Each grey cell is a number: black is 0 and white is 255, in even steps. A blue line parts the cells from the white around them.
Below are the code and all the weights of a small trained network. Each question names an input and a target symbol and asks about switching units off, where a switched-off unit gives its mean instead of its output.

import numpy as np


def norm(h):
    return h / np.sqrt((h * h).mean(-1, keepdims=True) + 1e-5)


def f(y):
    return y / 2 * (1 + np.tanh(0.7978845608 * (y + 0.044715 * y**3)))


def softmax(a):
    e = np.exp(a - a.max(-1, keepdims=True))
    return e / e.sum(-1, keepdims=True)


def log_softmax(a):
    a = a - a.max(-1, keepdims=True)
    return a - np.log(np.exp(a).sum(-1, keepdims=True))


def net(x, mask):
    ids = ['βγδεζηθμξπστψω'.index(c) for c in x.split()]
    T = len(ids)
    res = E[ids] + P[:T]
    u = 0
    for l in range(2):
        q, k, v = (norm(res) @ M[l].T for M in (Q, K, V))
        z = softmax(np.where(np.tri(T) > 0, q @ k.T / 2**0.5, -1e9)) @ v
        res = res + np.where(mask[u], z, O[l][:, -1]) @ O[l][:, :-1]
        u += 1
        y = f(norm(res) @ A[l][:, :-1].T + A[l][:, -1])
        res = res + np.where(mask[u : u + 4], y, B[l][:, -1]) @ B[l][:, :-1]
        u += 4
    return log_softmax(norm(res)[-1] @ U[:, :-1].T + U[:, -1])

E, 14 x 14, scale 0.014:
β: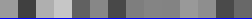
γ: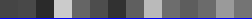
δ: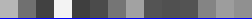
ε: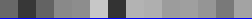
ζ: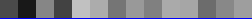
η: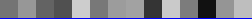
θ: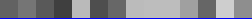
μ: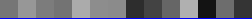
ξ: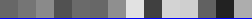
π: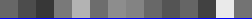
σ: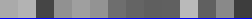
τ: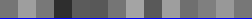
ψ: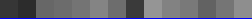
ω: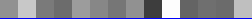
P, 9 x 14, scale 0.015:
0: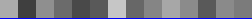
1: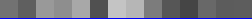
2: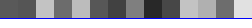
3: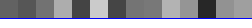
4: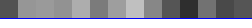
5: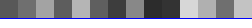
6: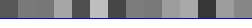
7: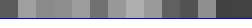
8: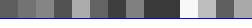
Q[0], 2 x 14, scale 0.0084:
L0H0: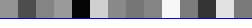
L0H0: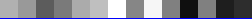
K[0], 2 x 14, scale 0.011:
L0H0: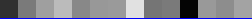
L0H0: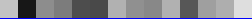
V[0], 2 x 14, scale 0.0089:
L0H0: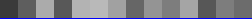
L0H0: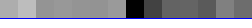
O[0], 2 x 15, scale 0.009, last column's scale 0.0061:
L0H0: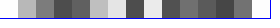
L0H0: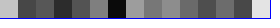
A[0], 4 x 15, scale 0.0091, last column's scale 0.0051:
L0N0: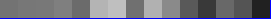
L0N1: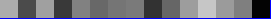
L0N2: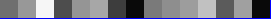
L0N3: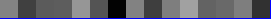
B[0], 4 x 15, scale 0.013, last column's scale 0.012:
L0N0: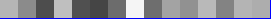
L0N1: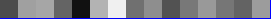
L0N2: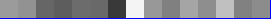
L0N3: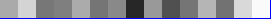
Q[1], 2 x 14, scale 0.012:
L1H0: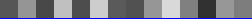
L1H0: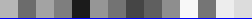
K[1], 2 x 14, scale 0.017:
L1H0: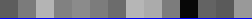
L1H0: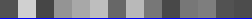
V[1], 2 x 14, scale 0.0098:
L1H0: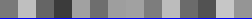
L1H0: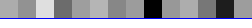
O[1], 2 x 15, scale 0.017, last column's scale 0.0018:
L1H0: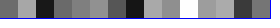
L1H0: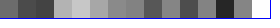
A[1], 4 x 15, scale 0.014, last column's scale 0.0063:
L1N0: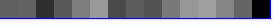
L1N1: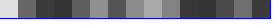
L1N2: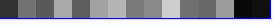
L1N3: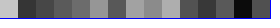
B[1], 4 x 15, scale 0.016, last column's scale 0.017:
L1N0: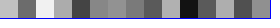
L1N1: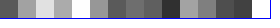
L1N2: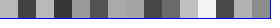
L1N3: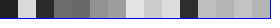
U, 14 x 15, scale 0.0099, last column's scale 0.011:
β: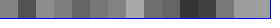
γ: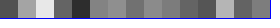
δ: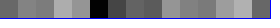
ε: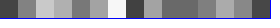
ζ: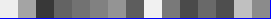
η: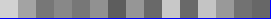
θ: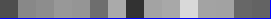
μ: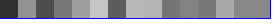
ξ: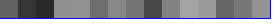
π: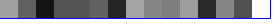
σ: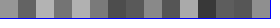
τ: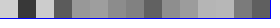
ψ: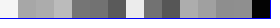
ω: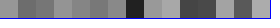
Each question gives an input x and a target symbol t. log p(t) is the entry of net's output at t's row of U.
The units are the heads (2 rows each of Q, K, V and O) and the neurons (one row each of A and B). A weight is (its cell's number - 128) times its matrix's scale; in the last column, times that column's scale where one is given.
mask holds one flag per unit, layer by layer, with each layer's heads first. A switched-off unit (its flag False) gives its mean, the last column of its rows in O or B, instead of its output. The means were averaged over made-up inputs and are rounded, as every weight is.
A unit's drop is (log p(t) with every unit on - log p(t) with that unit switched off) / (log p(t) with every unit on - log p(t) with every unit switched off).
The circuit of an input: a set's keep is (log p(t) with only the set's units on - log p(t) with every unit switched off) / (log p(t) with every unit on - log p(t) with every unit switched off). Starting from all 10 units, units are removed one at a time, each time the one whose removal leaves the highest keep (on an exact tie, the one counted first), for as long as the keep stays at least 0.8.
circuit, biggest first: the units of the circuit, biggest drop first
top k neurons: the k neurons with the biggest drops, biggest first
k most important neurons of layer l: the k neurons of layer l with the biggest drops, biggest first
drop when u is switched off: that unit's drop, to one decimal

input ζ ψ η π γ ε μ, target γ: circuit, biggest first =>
[L1H0]
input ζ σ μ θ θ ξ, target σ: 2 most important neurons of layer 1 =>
[L1N3, L1N1]
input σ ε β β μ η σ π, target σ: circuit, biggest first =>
[L0H0, L0N3, L1N3]
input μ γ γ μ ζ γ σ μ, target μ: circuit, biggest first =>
[L1N3, L0N3]
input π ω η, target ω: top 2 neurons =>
[L1N0, L1N1]
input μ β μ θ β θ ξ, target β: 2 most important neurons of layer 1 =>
[L1N1, L1N3]
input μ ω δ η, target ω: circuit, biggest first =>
[L1H0, L1N0]
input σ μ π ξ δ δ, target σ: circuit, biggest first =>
[L0H0, L1N1]
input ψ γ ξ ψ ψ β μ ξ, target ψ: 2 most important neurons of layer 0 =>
[L0N0, L0N3]
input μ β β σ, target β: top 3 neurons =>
[L1N1, L0N3, L1N3]
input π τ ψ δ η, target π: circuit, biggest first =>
[L1H0, L1N1, L0N3]
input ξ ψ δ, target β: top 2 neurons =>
[L0N3, L1N1]
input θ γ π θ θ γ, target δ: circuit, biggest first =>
[L0H0, L1N1, L1N3]
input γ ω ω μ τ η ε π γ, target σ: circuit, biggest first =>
[L0H0, L1N1]
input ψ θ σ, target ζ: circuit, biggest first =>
[L1N1]
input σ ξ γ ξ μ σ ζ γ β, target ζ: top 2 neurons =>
[L0N3, L1N1]
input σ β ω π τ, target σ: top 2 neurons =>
[L0N3, L1N3]
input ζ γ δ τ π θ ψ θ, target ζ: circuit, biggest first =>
[L0H0, L1N1]
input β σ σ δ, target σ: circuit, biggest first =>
[L0H0, L0N3, L1N3]
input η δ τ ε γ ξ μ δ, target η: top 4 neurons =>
[L0N3, L1N0, L1N2, L1N3]
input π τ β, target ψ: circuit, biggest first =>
[L0N2]
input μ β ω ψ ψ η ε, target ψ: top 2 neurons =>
[L0N0, L0N3]
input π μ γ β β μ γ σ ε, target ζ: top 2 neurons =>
[L0N3, L1N1]
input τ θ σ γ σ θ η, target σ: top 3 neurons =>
[L0N3, L1N3, L1N1]
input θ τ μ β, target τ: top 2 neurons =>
[L0N3, L1N2]
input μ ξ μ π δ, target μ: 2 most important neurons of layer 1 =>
[L1N3, L1N1]
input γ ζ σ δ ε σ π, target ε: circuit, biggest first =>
[L0H0]
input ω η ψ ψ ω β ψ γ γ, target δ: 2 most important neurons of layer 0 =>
[L0N1, L0N2]
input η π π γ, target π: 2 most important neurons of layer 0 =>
[L0N3, L0N0]
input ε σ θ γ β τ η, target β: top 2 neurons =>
[L1N1, L0N3]
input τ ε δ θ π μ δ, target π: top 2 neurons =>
[L1N1, L0N3]
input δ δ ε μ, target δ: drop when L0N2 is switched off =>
0.0
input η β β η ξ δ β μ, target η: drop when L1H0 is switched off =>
0.8
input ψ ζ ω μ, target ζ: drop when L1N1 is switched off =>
0.8
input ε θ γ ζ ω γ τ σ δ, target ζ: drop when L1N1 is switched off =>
0.5
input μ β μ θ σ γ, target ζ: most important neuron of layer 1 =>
[L1N1]
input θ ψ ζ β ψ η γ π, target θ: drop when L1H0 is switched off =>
0.7
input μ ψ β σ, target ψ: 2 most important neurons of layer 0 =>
[L0N0, L0N3]
